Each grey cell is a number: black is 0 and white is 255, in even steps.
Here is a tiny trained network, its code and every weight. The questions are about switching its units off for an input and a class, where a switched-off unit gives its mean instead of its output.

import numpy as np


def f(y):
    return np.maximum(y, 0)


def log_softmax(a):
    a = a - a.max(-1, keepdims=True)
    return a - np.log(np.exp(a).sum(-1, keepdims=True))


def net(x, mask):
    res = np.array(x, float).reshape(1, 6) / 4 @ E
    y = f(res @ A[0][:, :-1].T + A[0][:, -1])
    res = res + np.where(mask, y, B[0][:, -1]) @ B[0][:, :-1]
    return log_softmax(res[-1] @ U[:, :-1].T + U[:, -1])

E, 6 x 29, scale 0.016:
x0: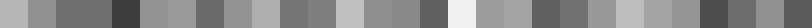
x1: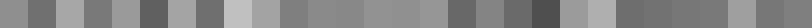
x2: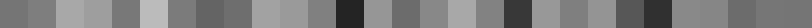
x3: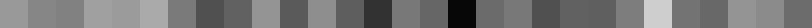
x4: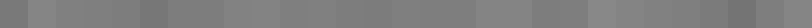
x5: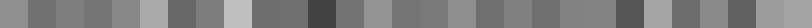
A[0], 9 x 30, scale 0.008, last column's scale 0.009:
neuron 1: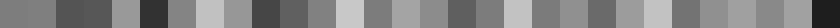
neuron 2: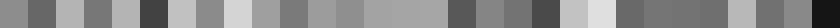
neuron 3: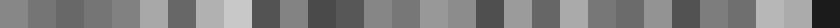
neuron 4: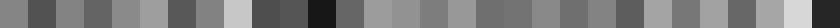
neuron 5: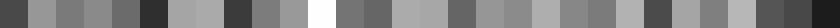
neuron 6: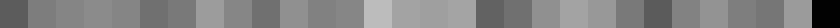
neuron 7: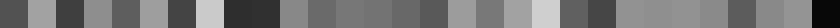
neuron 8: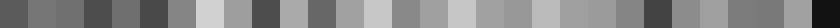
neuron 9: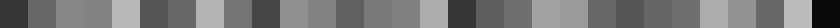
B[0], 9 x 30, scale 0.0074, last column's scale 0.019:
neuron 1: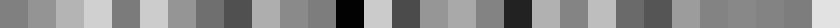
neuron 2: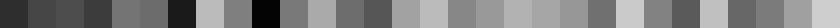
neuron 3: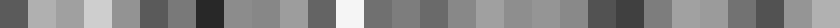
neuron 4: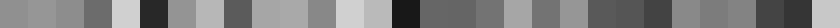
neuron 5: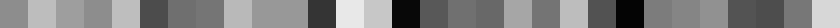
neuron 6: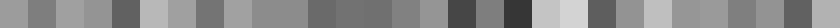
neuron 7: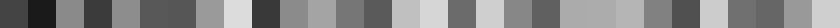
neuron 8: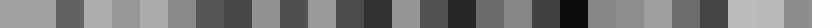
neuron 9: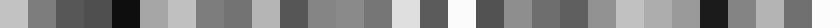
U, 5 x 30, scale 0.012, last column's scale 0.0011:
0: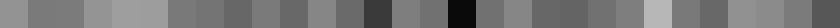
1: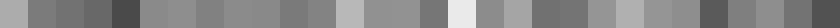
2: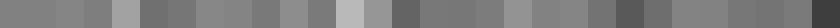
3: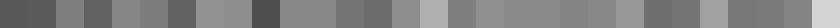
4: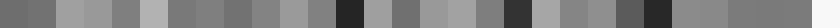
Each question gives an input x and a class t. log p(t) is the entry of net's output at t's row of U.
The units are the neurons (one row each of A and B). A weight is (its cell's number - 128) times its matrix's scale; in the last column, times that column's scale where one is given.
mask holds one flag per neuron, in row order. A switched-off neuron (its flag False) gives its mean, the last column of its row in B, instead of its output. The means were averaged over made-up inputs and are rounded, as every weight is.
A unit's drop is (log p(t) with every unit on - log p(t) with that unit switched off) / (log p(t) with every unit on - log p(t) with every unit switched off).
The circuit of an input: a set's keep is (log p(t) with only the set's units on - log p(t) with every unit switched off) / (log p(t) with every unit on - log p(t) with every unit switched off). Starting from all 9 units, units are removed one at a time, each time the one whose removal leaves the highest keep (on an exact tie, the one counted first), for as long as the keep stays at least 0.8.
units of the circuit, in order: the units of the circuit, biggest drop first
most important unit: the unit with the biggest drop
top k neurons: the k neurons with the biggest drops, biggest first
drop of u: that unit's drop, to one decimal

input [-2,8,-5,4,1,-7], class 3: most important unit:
neuron 2
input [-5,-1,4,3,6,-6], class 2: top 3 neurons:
neuron 5; neuron 8; neuron 1
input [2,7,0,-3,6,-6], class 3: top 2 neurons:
neuron 2; neuron 4
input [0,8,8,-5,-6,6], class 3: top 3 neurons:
neuron 2; neuron 1; neuron 5
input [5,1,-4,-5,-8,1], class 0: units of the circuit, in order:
neuron 8; neuron 9
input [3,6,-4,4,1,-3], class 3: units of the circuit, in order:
neuron 8; neuron 2
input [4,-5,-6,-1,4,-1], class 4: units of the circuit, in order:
neuron 1; neuron 9
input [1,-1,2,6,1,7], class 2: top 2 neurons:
neuron 8; neuron 4
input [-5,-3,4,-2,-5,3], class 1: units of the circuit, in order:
neuron 9; neuron 1
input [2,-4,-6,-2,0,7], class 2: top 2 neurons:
neuron 4; neuron 3
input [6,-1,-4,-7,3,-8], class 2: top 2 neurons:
neuron 5; neuron 9
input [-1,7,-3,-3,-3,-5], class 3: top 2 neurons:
neuron 2; neuron 4
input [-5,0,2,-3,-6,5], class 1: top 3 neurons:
neuron 9; neuron 5; neuron 1
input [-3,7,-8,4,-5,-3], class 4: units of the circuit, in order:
neuron 1
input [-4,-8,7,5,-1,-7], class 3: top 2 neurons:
neuron 7; neuron 1
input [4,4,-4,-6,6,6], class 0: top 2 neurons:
neuron 8; neuron 9
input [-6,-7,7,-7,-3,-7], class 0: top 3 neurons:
neuron 8; neuron 1; neuron 6
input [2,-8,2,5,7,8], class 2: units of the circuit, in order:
neuron 4; neuron 8
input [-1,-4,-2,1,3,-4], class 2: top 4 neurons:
neuron 5; neuron 2; neuron 8; neuron 9
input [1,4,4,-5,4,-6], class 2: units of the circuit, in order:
neuron 5
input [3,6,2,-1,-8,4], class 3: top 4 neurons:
neuron 9; neuron 2; neuron 5; neuron 1
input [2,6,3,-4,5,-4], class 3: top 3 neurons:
neuron 2; neuron 9; neuron 1
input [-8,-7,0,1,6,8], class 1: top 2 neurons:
neuron 9; neuron 5
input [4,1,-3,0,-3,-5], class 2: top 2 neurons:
neuron 9; neuron 5
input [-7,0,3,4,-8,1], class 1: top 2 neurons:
neuron 9; neuron 8
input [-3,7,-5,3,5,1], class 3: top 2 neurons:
neuron 2; neuron 8
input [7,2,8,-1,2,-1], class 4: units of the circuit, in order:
neuron 9
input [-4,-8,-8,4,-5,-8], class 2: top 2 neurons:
neuron 5; neuron 2
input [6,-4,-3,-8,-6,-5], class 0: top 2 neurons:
neuron 8; neuron 9
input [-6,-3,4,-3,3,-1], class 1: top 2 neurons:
neuron 9; neuron 1
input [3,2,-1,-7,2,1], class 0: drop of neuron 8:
0.5
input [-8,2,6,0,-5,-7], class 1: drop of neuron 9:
0.9
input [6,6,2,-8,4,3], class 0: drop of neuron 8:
0.6
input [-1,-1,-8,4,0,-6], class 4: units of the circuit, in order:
neuron 1
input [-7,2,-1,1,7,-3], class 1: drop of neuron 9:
0.7
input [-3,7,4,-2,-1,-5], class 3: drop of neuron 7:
0.0
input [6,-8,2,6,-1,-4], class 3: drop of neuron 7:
0.5
